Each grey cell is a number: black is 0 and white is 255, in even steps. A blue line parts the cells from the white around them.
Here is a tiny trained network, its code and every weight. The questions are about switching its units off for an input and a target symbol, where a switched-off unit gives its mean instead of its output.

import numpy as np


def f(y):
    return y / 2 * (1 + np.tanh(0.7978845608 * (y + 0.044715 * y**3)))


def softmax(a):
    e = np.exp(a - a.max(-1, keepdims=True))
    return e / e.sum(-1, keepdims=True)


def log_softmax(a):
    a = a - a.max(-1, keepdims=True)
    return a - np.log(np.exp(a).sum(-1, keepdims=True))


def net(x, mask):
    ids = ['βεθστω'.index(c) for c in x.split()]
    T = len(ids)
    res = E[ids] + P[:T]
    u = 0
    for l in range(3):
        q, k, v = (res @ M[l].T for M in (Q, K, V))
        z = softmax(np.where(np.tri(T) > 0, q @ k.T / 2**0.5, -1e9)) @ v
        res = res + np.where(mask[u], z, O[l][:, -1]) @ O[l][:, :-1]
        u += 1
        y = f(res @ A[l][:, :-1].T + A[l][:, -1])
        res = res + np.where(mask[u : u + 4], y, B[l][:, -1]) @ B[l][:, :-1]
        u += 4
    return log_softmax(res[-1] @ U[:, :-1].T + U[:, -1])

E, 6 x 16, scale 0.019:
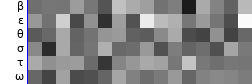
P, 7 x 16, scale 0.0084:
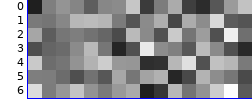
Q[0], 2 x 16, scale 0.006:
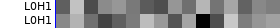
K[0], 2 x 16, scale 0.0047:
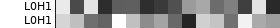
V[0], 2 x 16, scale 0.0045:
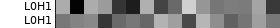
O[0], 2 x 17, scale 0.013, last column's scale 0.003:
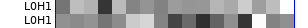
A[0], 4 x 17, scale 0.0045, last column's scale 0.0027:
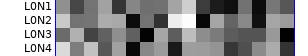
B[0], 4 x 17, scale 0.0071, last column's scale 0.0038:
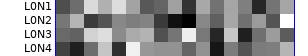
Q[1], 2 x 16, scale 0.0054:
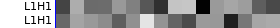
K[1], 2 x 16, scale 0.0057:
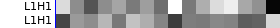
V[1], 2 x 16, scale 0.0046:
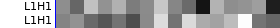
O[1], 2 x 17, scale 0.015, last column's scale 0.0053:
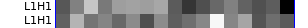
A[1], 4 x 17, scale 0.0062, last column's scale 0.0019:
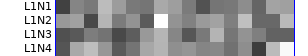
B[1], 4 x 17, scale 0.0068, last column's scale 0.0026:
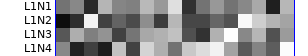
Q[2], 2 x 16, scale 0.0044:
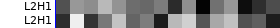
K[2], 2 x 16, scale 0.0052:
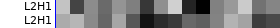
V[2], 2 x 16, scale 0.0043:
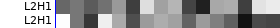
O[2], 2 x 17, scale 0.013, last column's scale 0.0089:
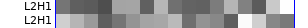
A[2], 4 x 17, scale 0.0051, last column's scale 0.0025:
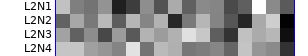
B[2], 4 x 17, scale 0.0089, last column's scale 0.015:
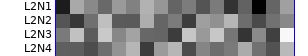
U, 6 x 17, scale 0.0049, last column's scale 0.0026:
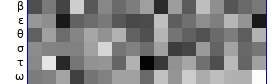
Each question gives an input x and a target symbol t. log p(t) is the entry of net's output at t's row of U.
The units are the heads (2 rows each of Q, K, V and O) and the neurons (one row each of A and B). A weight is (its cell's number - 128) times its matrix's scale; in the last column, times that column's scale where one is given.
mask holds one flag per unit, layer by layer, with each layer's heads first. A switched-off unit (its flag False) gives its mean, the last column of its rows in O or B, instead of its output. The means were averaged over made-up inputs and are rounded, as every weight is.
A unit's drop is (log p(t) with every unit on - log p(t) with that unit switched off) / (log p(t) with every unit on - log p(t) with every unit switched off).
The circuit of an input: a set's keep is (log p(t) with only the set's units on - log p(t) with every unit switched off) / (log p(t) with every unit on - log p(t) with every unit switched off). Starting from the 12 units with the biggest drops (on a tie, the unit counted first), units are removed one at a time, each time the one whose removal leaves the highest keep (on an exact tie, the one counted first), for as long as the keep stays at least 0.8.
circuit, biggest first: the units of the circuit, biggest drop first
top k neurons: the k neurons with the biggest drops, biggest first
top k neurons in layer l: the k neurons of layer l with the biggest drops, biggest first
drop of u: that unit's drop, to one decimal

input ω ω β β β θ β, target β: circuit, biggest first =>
[L2H1; L2N3]
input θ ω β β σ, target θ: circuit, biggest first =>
[L2H1; L2N1; L1H1]
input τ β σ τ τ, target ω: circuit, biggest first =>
[L2N3; L1N2]
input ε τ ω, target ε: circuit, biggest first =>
[L1H1; L0N4]
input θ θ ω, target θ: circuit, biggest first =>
[L2H1; L2N1]
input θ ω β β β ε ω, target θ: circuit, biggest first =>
[L2H1; L2N1; L1H1]
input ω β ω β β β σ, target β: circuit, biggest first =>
[L2H1; L0H1; L2N3]
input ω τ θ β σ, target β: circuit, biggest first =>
[L2H1; L0H1; L2N2]
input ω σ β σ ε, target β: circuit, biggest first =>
[L2H1; L2N2; L0N4; L0H1]
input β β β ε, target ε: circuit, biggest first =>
[L1H1; L0N2]
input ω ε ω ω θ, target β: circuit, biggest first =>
[L2H1; L2N2; L2N3]
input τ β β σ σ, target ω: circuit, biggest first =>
[L2N3; L2N4]
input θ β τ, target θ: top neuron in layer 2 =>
[L2N1]
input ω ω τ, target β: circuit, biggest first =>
[L2H1; L0N4; L2N3]
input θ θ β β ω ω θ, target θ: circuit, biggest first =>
[L2H1; L1H1; L2N1]
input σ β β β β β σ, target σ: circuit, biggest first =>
[L1H1; L0H1]
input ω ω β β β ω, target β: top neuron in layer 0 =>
[L0N1]
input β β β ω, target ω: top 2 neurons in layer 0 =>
[L0N2; L0N1]
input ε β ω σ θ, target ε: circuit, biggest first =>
[L1H1; L0N4; L0N2]
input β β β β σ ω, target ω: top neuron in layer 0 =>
[L0N4]
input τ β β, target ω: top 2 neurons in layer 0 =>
[L0N4; L0N2]
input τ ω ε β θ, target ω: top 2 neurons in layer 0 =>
[L0N2; L0N4]
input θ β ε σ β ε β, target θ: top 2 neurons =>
[L2N1; L0N2]
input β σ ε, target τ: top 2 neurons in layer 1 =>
[L1N4; L1N1]
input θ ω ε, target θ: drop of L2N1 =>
0.3
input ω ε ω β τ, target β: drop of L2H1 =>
0.6
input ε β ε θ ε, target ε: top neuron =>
[L0N4]
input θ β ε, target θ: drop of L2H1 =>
0.5
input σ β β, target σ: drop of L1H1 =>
0.8
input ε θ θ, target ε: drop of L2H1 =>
0.4
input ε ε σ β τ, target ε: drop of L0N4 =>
0.2
